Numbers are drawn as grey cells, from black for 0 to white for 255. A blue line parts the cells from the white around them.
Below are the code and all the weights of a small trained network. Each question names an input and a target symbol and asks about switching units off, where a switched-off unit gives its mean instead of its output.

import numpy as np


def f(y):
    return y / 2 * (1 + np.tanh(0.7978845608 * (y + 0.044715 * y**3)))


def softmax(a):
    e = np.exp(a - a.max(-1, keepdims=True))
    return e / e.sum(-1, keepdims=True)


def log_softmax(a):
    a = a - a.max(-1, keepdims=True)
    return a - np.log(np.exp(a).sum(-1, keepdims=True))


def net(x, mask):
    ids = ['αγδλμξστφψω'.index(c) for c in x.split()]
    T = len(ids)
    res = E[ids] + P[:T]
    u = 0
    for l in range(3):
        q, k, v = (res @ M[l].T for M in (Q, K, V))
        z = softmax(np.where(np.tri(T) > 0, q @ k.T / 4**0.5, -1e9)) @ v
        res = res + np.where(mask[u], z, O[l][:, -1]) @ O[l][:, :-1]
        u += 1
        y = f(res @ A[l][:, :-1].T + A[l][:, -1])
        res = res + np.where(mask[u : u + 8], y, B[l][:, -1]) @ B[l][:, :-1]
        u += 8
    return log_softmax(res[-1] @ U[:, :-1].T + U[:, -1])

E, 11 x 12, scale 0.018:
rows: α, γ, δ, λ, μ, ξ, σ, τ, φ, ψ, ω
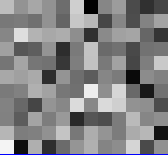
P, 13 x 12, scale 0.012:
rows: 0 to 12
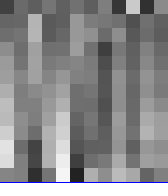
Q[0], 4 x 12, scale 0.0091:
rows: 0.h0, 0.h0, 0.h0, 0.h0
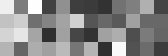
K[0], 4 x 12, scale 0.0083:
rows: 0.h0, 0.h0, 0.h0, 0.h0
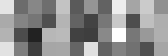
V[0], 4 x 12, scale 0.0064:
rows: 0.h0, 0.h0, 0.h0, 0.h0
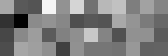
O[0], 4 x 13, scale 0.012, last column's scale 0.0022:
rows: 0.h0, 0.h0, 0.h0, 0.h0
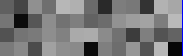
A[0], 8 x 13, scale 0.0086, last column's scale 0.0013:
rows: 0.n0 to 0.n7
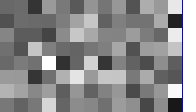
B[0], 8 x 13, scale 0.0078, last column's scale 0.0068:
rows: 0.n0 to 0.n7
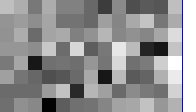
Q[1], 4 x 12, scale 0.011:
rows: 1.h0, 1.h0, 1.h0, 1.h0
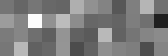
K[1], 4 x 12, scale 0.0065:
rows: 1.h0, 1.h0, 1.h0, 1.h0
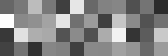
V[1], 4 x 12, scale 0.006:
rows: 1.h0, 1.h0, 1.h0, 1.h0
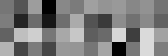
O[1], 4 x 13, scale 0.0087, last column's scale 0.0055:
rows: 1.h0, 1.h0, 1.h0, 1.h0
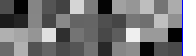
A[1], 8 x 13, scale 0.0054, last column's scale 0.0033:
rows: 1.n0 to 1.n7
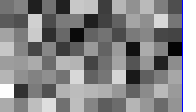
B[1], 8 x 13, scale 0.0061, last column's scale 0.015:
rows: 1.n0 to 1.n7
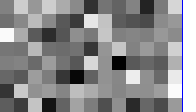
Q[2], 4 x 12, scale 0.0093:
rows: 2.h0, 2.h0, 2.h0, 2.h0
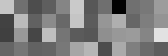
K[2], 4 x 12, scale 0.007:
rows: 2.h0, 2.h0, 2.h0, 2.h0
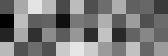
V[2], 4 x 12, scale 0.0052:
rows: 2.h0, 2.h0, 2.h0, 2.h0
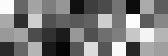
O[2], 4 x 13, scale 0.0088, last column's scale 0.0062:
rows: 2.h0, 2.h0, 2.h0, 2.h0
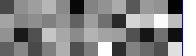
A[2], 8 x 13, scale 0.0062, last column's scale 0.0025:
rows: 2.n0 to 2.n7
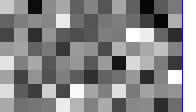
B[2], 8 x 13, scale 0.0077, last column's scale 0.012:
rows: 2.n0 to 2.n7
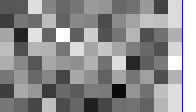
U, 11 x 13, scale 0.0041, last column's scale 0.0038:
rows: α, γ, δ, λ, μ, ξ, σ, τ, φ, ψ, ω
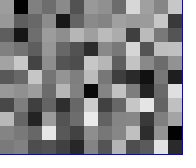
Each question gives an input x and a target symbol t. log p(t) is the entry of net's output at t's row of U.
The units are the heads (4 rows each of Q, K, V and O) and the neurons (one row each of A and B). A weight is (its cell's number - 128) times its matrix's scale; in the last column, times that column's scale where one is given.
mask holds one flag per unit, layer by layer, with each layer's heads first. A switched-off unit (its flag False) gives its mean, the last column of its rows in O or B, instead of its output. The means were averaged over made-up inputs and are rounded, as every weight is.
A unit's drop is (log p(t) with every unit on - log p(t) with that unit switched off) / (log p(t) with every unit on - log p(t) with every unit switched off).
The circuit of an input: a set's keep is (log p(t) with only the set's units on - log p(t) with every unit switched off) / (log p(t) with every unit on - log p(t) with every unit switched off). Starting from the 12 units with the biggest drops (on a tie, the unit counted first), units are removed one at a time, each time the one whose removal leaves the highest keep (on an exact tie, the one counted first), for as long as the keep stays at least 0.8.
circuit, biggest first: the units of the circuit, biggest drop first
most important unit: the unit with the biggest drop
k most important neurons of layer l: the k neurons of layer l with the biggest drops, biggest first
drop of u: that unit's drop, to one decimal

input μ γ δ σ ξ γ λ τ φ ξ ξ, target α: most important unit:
2.h0
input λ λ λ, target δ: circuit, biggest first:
1.h0, 0.n4
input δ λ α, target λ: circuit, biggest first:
0.n4, 2.n7, 2.h0, 2.n1
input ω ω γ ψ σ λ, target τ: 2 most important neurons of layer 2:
2.n5, 2.n1
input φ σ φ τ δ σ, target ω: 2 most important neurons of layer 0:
0.n4, 0.n0
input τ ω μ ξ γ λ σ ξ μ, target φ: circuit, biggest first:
0.h0, 2.h0, 0.n7, 0.n0
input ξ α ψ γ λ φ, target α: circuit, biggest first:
0.h0, 2.n2
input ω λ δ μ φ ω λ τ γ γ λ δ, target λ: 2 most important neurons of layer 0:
0.n0, 0.n4
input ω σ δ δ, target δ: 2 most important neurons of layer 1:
1.n0, 1.n7
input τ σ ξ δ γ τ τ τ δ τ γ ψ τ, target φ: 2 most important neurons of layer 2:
2.n4, 2.n5
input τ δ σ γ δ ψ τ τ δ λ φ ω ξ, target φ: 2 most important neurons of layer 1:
1.n6, 1.n4
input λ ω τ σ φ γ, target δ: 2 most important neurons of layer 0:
0.n4, 0.n3
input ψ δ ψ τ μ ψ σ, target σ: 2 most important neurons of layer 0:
0.n4, 0.n7
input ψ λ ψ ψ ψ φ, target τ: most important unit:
0.n3
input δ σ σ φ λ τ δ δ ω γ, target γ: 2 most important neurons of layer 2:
2.n3, 2.n6
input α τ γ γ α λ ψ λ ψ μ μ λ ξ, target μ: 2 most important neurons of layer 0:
0.n6, 0.n0
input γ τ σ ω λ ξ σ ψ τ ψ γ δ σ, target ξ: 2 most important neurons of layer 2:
2.n6, 2.n0
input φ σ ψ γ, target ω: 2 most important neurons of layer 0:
0.n4, 0.n0
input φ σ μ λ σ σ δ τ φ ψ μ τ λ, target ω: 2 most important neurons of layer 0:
0.n0, 0.n4
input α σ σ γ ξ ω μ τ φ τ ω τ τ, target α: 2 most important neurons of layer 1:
1.n1, 1.n6
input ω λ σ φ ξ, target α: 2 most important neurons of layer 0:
0.n4, 0.n3
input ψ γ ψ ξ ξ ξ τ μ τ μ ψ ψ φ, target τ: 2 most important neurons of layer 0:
0.n3, 0.n4
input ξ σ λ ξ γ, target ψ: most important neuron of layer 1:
1.n0
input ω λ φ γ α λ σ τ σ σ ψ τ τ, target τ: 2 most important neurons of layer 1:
1.n5, 1.n0
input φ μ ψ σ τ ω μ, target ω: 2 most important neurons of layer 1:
1.n6, 1.n3
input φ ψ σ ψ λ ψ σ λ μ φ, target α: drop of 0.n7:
-0.1
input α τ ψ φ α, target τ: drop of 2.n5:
0.2
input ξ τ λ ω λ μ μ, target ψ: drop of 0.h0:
0.5
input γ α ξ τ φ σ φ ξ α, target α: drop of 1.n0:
0.2
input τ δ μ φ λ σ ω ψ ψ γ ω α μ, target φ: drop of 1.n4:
0.0
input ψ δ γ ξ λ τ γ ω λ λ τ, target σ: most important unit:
0.n5
